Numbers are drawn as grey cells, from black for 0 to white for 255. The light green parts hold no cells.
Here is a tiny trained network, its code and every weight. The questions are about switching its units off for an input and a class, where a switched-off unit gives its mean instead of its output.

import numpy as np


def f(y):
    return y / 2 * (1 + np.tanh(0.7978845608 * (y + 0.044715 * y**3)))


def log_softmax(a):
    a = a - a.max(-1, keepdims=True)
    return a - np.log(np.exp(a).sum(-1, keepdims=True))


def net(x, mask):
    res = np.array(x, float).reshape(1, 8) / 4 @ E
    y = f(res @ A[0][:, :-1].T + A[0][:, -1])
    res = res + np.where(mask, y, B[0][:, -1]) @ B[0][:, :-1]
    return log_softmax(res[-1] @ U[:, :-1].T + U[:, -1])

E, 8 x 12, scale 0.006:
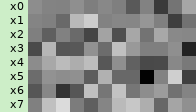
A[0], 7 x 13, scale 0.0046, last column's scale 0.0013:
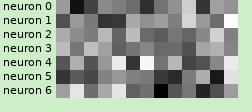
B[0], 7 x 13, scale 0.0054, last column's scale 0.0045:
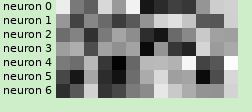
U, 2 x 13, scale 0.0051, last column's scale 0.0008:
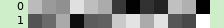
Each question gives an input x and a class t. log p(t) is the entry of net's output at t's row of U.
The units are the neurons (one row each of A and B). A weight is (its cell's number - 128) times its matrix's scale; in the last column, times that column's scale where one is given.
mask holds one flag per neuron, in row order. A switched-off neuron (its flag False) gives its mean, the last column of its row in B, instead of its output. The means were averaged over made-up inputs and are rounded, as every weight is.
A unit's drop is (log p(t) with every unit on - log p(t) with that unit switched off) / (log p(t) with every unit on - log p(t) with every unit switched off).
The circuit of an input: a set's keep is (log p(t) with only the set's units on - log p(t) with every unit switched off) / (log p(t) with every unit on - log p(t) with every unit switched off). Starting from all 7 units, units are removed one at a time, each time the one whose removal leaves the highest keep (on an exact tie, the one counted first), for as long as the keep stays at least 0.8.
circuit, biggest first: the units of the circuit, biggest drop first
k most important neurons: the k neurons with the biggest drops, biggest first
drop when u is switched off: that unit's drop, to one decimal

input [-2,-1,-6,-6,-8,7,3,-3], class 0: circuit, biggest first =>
[neuron 4]
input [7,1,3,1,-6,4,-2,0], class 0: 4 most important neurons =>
[neuron 4; neuron 6; neuron 5; neuron 2]
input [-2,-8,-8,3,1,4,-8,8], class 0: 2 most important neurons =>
[neuron 4; neuron 3]
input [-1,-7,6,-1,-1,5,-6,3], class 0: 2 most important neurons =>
[neuron 4; neuron 3]
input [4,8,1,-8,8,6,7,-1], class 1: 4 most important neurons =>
[neuron 6; neuron 0; neuron 5; neuron 4]
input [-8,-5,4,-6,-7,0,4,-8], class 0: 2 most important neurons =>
[neuron 0; neuron 4]
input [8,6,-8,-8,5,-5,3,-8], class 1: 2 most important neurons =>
[neuron 6; neuron 4]
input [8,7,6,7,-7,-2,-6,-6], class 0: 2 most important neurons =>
[neuron 0; neuron 4]
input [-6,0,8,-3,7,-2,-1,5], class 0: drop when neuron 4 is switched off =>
0.4
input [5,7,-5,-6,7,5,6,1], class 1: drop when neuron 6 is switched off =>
0.2
